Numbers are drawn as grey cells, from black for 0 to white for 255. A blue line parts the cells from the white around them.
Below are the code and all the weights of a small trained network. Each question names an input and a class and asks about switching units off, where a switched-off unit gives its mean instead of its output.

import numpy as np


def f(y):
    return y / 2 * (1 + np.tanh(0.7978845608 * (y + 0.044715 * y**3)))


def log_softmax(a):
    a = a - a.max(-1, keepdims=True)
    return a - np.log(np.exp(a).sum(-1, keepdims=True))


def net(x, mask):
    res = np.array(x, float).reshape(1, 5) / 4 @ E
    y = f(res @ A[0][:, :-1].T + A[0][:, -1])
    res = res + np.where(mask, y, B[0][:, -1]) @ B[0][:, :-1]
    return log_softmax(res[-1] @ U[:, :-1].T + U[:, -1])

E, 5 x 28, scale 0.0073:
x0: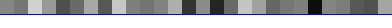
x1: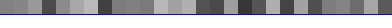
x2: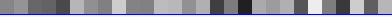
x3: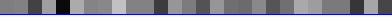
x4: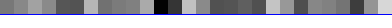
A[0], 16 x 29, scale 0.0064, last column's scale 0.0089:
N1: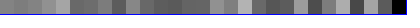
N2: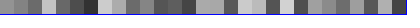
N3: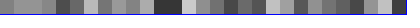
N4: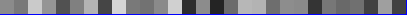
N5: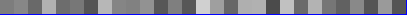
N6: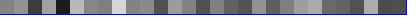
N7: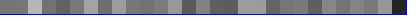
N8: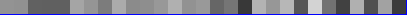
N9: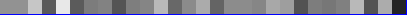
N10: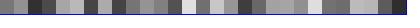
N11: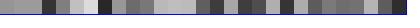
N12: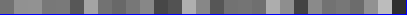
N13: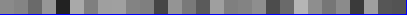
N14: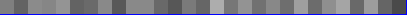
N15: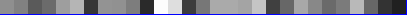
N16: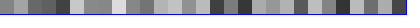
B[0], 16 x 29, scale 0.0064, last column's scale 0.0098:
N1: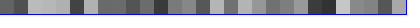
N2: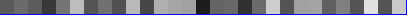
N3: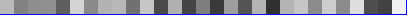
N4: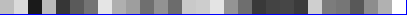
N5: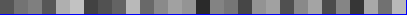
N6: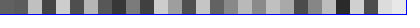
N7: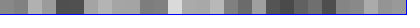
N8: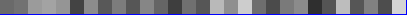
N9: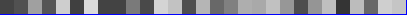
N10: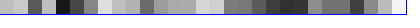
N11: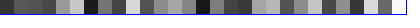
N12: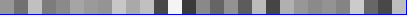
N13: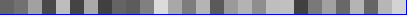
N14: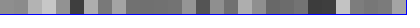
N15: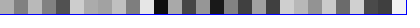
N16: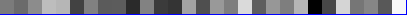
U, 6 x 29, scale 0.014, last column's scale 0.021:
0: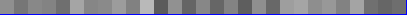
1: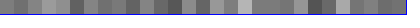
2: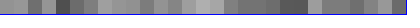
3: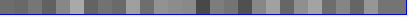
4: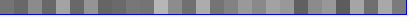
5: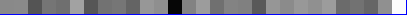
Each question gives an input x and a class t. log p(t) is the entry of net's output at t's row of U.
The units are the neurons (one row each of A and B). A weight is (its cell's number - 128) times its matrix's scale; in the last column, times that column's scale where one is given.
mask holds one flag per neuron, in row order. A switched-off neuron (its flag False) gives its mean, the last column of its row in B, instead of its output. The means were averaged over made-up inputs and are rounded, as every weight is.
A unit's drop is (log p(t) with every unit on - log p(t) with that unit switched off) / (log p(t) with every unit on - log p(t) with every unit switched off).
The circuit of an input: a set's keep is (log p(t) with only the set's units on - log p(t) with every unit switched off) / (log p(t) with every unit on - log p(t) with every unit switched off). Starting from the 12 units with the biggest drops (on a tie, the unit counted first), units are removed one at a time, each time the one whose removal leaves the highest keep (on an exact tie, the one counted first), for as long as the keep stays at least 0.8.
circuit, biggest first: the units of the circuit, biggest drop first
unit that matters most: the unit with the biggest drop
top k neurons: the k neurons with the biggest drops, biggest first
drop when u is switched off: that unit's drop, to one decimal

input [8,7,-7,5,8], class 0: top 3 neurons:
N3; N10; N12
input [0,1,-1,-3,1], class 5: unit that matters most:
N6
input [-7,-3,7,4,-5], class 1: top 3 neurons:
N16; N8; N4
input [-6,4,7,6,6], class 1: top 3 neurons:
N16; N8; N15
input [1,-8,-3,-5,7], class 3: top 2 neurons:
N2; N5
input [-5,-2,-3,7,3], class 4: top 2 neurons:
N6; N13
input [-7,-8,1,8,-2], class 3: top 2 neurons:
N2; N5
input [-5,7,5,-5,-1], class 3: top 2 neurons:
N11; N4
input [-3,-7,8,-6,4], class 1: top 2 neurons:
N16; N8
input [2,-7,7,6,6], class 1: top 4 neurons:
N16; N8; N11; N15
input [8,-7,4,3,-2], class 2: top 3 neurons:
N4; N11; N7
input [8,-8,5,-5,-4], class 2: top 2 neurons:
N4; N11
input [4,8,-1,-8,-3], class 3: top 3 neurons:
N11; N6; N13
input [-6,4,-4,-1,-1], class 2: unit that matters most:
N10
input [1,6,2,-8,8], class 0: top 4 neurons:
N3; N12; N6; N13
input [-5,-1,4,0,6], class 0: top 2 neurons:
N3; N4
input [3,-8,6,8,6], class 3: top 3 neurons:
N2; N5; N9
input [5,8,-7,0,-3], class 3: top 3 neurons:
N11; N16; N8
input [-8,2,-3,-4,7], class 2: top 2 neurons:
N10; N15
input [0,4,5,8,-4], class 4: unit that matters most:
N6
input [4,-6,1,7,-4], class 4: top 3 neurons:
N6; N13; N11
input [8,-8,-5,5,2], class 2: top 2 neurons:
N4; N11
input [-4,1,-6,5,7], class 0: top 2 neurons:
N3; N16
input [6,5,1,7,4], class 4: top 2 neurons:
N6; N13
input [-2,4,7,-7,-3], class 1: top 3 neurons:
N16; N8; N6
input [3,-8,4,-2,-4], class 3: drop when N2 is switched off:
0.4
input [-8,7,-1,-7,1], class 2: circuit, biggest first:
N10
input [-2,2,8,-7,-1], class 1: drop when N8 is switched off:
0.3
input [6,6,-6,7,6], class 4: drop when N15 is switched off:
0.3
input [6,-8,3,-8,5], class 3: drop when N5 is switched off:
0.5
